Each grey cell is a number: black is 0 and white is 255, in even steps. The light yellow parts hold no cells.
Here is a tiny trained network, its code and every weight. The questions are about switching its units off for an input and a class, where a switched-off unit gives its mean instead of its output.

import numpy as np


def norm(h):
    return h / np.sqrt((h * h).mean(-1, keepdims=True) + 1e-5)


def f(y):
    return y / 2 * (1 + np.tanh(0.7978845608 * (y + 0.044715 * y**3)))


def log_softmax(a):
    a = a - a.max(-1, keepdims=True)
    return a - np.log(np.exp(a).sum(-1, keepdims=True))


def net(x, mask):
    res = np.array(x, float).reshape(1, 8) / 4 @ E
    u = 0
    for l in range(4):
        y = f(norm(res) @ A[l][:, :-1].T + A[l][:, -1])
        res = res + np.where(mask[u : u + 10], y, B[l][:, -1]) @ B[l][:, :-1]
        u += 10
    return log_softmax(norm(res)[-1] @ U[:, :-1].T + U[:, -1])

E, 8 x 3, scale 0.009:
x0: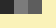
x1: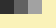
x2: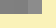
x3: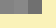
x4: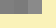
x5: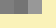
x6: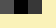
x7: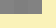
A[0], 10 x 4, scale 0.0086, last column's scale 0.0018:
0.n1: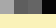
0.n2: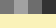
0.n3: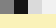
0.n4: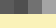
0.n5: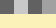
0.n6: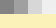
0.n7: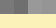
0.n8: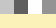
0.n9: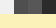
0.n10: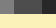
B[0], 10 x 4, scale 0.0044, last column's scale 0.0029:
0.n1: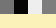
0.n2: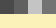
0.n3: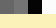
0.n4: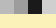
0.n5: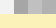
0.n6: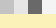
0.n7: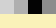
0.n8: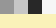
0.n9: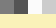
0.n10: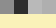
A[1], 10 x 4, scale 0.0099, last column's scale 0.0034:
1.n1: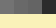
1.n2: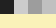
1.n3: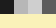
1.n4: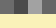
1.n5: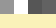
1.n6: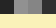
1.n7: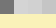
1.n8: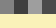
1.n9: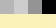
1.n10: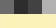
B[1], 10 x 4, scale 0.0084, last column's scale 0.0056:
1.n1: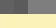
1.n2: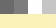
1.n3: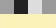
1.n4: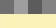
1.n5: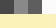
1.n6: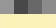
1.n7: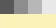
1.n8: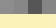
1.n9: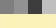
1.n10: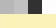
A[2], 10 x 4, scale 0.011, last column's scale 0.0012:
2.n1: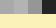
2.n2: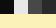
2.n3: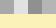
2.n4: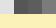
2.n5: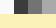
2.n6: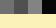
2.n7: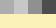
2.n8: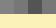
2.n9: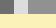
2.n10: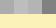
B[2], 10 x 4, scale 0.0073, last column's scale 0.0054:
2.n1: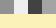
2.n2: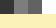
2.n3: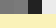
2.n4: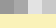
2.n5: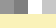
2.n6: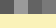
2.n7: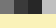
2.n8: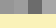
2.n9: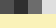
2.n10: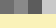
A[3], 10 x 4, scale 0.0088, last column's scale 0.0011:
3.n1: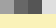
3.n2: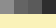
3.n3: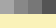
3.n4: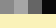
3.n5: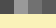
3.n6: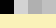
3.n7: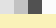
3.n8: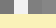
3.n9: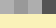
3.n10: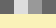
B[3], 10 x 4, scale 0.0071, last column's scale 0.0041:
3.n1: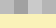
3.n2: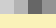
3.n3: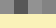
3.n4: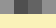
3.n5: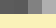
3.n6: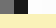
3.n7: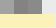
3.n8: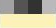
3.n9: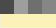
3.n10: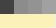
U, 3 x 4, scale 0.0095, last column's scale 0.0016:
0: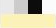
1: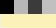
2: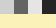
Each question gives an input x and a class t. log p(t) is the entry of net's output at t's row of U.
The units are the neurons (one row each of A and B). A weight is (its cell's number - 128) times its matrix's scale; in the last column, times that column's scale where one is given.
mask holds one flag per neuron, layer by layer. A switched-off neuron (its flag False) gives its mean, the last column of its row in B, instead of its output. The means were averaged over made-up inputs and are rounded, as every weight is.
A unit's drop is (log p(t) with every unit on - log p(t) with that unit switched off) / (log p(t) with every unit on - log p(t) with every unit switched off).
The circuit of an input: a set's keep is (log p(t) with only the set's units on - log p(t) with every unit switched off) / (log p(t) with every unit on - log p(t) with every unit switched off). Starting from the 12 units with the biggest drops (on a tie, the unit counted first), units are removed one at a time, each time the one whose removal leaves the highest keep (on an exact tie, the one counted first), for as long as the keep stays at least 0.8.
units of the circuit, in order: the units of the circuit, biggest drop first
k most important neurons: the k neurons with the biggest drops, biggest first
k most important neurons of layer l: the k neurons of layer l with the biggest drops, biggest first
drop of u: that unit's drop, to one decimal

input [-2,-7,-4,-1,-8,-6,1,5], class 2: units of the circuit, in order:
(2.n5 1.n10 0.n9)
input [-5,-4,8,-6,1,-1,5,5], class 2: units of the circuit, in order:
(2.n5)
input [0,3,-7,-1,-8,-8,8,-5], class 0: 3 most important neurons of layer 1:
(1.n10 1.n5 1.n7)
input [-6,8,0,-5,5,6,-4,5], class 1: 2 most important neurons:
(0.n8 0.n6)
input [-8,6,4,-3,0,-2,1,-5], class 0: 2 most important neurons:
(0.n3 1.n7)
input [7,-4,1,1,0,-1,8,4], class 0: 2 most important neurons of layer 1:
(1.n10 1.n5)
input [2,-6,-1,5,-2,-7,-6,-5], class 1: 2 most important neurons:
(1.n5 1.n10)
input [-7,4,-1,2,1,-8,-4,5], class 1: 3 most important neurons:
(1.n5 1.n10 1.n7)
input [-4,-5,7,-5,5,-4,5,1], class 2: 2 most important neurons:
(2.n5 0.n9)
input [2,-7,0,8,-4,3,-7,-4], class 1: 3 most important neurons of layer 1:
(1.n5 1.n10 1.n7)
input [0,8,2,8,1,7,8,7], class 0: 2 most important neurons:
(1.n10 1.n7)
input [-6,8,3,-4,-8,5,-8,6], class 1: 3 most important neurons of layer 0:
(0.n8 0.n6 0.n9)
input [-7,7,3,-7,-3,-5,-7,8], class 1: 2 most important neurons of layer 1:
(1.n7 1.n10)
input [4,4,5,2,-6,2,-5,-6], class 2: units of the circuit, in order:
(1.n3)
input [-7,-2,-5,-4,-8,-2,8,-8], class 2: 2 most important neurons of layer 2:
(2.n5 2.n4)
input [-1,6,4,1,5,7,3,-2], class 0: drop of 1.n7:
0.2
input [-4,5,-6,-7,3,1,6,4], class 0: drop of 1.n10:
0.1
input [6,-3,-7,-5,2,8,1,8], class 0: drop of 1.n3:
0.0
